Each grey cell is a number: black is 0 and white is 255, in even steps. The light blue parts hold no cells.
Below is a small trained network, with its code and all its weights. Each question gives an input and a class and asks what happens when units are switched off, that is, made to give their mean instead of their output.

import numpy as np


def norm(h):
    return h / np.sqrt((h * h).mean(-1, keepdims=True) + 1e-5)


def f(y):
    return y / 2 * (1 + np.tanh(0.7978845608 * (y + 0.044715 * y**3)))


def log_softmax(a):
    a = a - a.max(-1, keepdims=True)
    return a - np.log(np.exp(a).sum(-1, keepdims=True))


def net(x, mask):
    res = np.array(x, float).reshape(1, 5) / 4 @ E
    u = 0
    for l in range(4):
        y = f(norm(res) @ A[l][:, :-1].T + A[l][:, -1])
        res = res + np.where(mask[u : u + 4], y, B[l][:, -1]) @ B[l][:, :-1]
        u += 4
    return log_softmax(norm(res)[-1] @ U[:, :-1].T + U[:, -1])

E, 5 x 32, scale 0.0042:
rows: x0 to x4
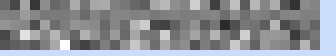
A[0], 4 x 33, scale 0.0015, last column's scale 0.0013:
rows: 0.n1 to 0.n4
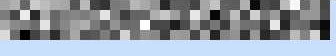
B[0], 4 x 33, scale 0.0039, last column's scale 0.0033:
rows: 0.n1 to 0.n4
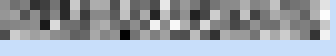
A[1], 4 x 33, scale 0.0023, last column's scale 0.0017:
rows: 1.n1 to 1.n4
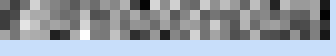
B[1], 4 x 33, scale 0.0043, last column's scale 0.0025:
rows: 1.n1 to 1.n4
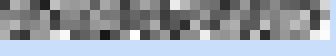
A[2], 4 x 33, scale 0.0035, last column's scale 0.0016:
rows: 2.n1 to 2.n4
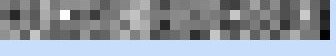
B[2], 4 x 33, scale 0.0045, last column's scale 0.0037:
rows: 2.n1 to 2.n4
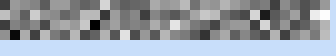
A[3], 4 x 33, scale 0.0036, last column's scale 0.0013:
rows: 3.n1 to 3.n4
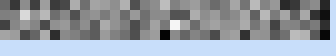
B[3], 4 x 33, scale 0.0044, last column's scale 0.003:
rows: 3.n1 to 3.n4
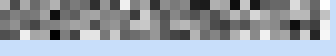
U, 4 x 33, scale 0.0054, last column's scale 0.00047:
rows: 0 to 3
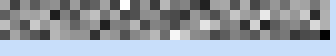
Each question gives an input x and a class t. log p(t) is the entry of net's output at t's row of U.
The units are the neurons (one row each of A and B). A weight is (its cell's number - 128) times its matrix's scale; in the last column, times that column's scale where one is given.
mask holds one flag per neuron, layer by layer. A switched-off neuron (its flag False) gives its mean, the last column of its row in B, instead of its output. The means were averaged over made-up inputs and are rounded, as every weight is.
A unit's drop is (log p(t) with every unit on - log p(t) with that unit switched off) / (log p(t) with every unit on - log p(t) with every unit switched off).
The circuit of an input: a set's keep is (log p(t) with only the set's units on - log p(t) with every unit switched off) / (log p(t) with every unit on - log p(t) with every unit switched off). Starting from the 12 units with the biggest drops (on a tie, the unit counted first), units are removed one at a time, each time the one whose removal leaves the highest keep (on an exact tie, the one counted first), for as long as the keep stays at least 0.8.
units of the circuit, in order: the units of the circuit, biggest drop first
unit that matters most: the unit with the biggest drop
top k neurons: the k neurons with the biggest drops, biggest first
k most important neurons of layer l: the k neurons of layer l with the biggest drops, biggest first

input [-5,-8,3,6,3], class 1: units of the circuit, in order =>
(1.n3)
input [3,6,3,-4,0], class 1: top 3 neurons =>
(0.n1 2.n4 0.n4)
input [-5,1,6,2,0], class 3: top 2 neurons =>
(0.n2 2.n3)
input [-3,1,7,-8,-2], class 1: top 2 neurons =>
(3.n4 0.n4)
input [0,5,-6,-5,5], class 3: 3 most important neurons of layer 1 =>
(1.n1 1.n4 1.n3)
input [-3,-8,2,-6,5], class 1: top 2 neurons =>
(0.n4 3.n4)
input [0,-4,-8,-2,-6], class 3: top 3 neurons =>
(1.n1 2.n2 3.n3)
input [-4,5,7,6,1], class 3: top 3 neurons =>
(2.n3 0.n4 0.n3)
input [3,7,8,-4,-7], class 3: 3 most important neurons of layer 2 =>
(2.n3 2.n1 2.n2)
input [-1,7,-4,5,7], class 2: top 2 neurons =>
(2.n2 0.n4)
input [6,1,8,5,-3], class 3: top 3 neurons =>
(2.n3 0.n1 0.n4)
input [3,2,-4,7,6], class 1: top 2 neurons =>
(1.n3 3.n2)
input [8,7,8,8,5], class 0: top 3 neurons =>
(3.n1 0.n2 0.n4)
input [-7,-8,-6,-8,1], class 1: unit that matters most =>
0.n2
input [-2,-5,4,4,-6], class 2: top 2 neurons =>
(1.n4 0.n4)
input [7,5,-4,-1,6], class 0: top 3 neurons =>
(0.n2 3.n1 1.n4)
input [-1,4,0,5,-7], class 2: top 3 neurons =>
(1.n4 0.n4 3.n4)
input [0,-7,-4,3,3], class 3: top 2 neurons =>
(1.n1 0.n4)
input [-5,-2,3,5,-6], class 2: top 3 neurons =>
(1.n4 0.n2 0.n4)
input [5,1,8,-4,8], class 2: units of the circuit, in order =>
(2.n2)
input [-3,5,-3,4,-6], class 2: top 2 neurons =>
(1.n4 0.n4)
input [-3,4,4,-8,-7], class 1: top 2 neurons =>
(3.n4 0.n4)
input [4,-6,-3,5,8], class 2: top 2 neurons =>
(2.n2 0.n4)
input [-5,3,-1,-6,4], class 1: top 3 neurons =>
(0.n4 0.n2 3.n4)
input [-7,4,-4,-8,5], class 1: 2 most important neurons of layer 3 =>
(3.n4 3.n1)
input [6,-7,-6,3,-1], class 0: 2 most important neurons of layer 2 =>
(2.n3 2.n1)
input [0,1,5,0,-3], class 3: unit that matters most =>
0.n3
